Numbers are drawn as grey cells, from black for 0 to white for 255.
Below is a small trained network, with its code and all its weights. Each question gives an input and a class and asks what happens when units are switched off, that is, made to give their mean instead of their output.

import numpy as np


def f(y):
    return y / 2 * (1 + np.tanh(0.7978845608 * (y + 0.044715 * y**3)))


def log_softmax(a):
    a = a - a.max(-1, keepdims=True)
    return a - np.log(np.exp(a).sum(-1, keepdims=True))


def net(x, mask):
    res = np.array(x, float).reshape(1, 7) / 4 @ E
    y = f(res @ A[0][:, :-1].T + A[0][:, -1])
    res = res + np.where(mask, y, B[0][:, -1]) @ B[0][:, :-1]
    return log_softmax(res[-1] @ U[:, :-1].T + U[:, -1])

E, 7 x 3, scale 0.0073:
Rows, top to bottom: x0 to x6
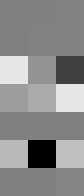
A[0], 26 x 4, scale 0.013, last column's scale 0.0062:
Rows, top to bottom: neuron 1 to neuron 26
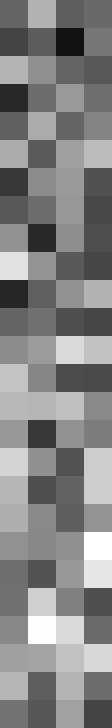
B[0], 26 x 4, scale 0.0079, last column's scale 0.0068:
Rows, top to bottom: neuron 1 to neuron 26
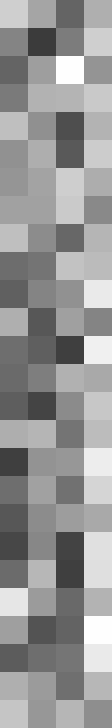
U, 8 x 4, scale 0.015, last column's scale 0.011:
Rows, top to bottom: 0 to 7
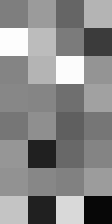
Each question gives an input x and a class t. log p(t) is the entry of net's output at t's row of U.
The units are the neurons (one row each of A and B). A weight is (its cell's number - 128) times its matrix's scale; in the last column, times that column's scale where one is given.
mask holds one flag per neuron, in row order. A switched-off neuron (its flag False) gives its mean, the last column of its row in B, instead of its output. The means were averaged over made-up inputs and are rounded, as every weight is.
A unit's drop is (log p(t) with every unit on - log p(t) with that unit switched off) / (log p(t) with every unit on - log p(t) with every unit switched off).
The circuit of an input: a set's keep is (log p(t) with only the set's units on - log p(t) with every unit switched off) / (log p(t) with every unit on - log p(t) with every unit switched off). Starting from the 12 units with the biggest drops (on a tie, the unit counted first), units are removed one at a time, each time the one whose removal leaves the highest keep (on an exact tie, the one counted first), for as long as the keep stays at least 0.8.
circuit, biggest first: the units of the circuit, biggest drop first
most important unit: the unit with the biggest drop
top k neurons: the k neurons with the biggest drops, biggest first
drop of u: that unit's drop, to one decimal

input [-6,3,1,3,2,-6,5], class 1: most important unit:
neuron 22
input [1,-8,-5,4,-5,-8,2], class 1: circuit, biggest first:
(neuron 22; neuron 1)
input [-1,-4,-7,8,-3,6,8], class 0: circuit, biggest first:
(neuron 13; neuron 21)
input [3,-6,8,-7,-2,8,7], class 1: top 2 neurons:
(neuron 9; neuron 16)
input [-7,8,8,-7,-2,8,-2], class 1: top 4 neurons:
(neuron 9; neuron 16; neuron 6; neuron 25)
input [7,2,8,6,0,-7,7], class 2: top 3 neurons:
(neuron 3; neuron 10; neuron 17)
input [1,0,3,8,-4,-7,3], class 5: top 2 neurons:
(neuron 23; neuron 15)
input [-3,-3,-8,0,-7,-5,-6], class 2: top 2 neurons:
(neuron 7; neuron 4)
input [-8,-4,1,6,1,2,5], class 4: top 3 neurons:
(neuron 2; neuron 6; neuron 20)
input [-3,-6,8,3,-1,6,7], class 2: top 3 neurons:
(neuron 10; neuron 3; neuron 17)
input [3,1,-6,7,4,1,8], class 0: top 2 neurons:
(neuron 13; neuron 21)
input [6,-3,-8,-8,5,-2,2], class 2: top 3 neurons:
(neuron 4; neuron 7; neuron 13)
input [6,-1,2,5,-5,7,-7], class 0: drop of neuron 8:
0.1
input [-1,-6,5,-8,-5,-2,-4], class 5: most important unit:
neuron 2
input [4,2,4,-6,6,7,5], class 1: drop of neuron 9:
0.4
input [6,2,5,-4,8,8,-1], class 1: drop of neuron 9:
0.2
